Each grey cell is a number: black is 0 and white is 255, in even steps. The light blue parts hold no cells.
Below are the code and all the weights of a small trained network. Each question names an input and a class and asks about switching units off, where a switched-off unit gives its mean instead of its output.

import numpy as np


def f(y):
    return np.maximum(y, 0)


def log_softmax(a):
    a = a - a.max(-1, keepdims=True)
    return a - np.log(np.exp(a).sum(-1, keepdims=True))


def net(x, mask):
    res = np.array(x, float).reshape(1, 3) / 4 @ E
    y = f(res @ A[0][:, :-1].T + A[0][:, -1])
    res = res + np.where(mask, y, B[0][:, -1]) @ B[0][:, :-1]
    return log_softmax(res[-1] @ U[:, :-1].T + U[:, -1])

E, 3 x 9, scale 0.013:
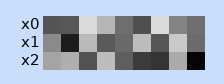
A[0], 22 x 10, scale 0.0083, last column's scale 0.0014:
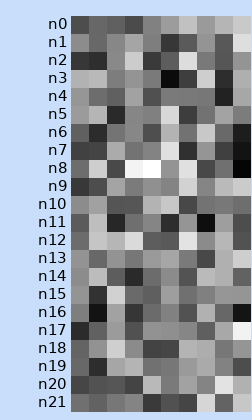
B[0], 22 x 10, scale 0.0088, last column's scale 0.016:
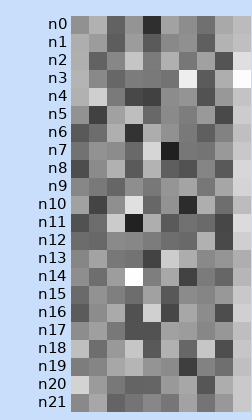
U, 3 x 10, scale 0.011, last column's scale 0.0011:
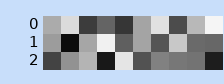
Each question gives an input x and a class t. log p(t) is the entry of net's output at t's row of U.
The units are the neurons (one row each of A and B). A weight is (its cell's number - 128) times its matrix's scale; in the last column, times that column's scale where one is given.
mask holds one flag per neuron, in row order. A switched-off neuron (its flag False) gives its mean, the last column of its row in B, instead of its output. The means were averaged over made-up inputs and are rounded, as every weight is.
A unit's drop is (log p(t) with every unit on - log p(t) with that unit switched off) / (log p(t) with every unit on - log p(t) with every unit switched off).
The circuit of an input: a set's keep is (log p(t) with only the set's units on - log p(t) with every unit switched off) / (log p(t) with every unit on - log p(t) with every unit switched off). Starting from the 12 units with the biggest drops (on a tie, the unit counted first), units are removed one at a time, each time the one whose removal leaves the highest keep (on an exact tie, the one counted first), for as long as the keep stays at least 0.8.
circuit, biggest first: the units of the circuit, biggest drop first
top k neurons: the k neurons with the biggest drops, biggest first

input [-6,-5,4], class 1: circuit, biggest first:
[n5]
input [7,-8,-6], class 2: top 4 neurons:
[n8 n11 n12 n10]
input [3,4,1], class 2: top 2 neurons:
[n10 n5]
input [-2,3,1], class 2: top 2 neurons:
[n2 n18]
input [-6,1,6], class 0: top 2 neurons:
[n3 n4]
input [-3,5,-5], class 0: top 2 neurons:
[n11 n0]
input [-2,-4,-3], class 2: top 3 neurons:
[n11 n3 n8]
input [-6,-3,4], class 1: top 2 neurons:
[n5 n10]
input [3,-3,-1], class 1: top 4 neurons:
[n16 n7 n6 n15]
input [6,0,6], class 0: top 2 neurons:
[n3 n4]
